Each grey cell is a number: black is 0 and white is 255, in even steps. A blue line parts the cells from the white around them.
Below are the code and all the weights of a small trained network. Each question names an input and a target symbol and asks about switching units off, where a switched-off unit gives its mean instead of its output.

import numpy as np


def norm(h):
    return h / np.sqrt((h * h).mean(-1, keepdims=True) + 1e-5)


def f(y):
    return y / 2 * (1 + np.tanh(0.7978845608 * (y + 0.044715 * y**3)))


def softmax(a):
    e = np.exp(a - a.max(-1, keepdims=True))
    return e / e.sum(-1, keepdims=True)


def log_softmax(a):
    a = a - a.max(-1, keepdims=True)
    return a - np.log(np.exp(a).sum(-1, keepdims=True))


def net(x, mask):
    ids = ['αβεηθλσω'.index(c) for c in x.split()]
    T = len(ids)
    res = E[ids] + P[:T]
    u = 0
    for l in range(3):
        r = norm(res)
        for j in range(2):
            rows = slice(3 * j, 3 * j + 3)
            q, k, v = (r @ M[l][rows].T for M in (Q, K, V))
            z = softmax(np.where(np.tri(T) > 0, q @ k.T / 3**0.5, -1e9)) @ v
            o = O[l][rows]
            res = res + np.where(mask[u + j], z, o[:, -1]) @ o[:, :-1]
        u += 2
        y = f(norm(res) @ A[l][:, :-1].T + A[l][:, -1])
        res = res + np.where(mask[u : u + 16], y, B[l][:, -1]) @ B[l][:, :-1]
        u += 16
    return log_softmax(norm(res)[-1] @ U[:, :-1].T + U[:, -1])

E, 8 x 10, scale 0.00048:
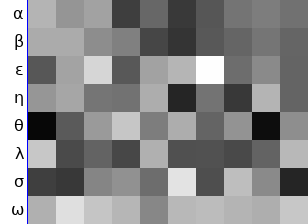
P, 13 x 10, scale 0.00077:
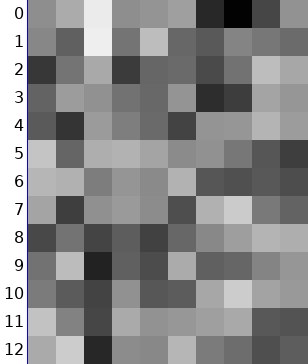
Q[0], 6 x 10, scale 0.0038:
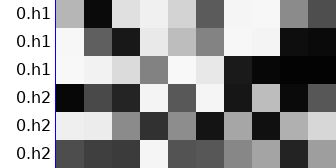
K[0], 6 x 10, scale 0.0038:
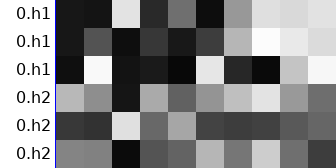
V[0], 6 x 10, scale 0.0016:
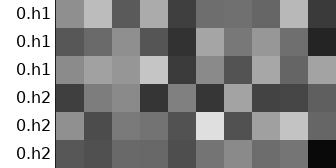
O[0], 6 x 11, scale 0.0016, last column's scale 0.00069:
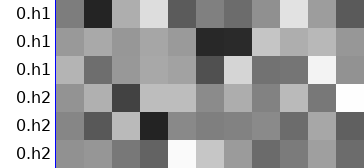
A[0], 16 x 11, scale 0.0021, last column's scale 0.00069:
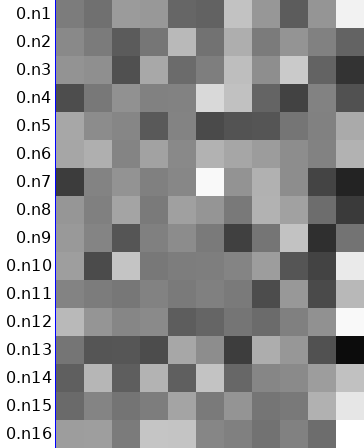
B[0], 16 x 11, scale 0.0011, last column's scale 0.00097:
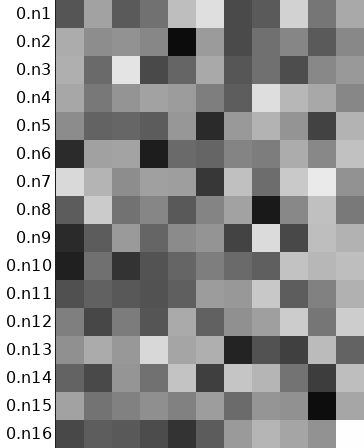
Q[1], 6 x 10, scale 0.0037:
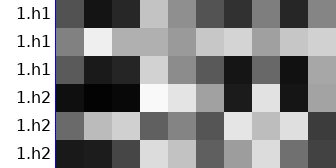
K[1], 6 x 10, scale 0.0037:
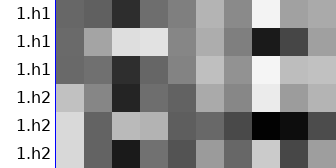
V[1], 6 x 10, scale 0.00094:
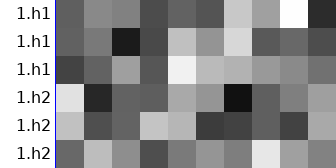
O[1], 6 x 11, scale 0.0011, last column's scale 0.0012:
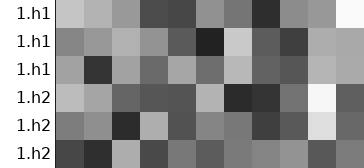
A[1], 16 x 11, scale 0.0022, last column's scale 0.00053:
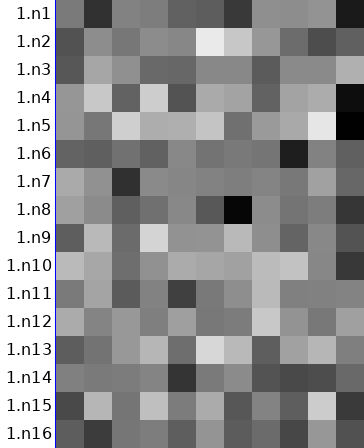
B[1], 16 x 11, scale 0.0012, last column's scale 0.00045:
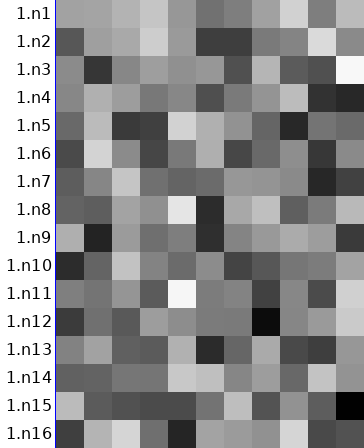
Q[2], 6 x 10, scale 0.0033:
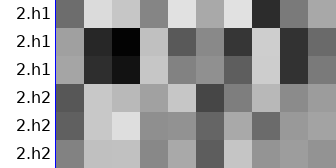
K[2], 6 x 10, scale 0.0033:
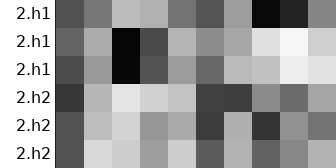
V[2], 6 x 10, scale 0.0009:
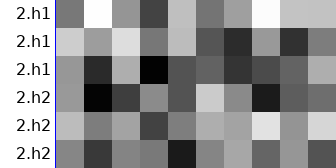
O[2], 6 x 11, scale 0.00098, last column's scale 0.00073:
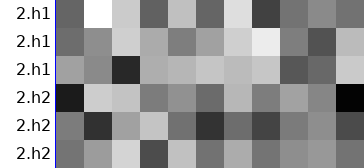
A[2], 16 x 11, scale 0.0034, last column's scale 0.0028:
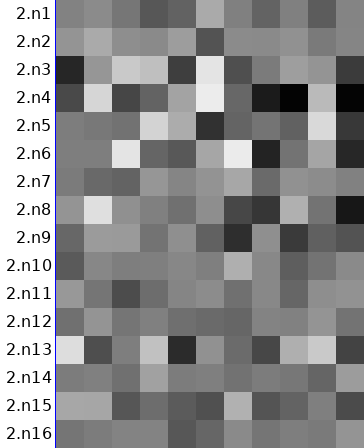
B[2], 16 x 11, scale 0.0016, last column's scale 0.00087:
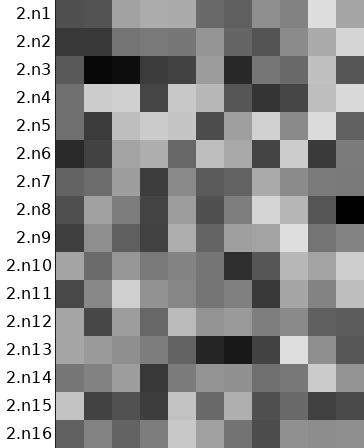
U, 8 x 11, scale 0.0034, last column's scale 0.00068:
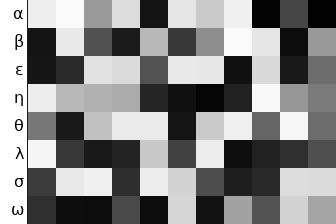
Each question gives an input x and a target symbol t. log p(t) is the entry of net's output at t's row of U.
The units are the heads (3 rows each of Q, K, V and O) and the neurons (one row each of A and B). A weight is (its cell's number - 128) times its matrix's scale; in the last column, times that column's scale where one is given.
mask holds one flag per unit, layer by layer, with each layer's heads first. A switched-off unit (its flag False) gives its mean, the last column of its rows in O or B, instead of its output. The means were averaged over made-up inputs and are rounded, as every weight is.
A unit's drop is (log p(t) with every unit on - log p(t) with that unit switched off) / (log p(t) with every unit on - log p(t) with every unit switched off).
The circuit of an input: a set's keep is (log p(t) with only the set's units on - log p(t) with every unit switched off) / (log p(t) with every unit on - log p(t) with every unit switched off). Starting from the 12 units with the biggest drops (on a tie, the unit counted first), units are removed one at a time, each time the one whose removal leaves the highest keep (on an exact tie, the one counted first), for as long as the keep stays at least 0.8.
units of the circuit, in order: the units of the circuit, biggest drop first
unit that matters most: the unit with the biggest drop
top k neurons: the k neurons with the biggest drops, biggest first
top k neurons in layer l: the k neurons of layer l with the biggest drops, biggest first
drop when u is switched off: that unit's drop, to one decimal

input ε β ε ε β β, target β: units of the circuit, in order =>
[0.h1 2.n9]
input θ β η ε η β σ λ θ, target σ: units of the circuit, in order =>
[0.h2 0.n16 2.n4]
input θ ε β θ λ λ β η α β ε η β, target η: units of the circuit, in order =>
[0.h1 2.n13]
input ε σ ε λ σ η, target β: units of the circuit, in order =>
[0.h1 0.n9 2.n9]
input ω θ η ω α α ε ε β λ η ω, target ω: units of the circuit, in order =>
[1.n10 2.n3]
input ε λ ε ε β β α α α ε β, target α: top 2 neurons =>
[0.n7 0.n3]
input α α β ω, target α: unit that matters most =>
2.h1
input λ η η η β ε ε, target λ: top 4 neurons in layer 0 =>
[0.n7 0.n6 0.n5 0.n8]
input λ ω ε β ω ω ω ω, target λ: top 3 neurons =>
[1.n13 2.n15 0.n1]
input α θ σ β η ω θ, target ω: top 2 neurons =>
[2.n3 1.n16]
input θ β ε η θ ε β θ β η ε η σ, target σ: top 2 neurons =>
[1.n5 0.n7]
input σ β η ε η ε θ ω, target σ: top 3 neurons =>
[1.n5 0.n3 1.n13]
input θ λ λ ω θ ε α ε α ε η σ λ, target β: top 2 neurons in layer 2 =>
[2.n9 2.n4]
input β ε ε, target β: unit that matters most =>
1.h1
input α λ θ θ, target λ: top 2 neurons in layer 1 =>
[1.n15 1.n9]
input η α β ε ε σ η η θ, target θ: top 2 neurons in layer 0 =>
[0.n14 0.n3]
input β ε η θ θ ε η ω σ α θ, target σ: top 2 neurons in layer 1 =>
[1.n5 1.n8]
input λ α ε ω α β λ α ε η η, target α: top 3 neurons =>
[0.n3 0.n7 0.n9]
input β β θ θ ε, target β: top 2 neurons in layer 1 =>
[1.n13 1.n4]
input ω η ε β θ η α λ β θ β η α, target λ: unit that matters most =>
0.h1
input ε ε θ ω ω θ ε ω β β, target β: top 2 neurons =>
[2.n9 0.n9]
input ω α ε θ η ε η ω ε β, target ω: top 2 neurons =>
[0.n9 2.n3]
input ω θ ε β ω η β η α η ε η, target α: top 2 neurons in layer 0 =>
[0.n16 0.n9]
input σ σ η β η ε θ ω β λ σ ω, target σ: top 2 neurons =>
[1.n5 1.n10]
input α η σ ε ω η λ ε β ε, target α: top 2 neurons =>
[0.n7 1.n13]
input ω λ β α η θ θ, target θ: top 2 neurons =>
[1.n9 2.n5]
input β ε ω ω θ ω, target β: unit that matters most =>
1.h1
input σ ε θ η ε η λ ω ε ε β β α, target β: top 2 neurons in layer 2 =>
[2.n9 2.n4]
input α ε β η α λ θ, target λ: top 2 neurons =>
[1.n15 1.n13]
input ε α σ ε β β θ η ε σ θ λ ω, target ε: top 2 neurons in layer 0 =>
[0.n13 0.n3]
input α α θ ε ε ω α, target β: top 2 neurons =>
[0.n9 2.n9]
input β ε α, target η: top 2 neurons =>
[2.n13 1.n13]
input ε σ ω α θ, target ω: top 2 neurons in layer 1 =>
[1.n16 1.n6]
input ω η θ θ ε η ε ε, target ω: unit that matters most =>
0.h2
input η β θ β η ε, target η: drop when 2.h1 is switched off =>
1.0
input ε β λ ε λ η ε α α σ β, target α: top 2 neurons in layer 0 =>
[0.n7 0.n3]
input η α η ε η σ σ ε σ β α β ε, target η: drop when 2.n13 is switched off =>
0.3
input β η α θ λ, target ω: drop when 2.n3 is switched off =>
0.7
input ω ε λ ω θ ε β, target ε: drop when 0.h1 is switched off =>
1.3
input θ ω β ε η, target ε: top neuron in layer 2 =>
[2.n6]
